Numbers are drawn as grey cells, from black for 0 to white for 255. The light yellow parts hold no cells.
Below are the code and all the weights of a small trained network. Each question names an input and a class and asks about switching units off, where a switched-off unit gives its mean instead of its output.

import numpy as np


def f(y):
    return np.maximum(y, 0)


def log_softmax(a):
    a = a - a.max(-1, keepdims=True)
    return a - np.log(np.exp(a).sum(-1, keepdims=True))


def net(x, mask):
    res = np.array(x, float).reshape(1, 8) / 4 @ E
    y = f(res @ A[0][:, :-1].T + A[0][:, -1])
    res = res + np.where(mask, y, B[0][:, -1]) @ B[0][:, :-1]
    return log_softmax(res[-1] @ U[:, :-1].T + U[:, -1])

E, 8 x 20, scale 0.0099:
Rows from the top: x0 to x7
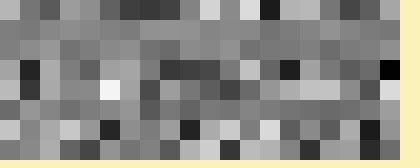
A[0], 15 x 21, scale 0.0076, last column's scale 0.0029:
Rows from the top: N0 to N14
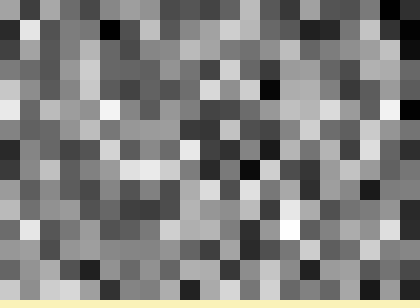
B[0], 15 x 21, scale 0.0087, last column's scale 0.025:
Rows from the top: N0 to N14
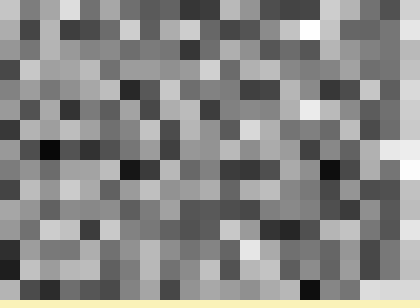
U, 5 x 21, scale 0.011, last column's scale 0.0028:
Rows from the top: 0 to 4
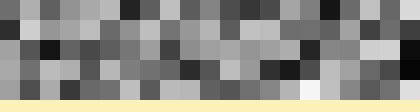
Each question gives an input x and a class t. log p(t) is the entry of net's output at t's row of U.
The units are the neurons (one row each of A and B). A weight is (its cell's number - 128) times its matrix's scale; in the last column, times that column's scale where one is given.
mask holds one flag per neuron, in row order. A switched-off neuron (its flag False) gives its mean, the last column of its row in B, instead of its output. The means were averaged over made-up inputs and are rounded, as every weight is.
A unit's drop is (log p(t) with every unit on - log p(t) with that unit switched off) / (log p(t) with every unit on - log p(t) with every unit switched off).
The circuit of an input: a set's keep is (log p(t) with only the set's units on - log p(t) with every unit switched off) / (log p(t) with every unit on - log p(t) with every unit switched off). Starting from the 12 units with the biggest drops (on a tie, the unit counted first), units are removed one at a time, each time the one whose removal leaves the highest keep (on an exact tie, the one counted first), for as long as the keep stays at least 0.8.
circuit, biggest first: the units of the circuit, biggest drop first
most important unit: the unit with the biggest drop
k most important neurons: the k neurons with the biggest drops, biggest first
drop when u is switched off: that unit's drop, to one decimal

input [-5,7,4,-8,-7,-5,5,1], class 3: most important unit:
N11
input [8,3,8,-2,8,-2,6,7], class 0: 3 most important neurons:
(N4, N1, N10)
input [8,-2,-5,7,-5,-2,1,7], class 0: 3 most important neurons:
(N4, N11, N10)
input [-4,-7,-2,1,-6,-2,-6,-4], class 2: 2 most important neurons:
(N7, N5)
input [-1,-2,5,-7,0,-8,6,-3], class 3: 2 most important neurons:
(N11, N7)
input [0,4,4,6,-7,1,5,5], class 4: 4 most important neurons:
(N1, N11, N7, N2)
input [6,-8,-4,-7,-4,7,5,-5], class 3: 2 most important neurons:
(N11, N8)
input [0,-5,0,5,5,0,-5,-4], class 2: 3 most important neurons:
(N7, N11, N1)
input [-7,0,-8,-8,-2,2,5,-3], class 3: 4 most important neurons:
(N11, N4, N2, N10)
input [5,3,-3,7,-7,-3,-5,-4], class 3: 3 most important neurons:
(N0, N8, N5)
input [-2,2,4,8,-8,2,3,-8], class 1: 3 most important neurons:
(N6, N11, N12)
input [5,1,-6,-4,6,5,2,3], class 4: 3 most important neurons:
(N5, N8, N0)
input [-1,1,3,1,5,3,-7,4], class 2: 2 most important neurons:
(N7, N1)
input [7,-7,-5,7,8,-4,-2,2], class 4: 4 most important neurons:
(N5, N8, N11, N2)
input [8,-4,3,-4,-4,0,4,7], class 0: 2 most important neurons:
(N4, N10)
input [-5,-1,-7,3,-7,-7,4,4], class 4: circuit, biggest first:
(N1)
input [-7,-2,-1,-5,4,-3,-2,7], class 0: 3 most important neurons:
(N8, N6, N12)
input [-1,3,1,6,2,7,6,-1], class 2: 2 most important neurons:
(N14, N11)
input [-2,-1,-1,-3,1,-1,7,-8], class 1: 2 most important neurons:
(N6, N7)
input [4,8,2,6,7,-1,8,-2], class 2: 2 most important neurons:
(N14, N1)
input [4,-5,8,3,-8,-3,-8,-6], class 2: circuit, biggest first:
(N7)
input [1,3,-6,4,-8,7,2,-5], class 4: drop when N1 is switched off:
1.6
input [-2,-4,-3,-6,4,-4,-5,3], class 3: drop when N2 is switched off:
0.2
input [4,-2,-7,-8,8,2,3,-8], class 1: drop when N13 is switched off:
0.0
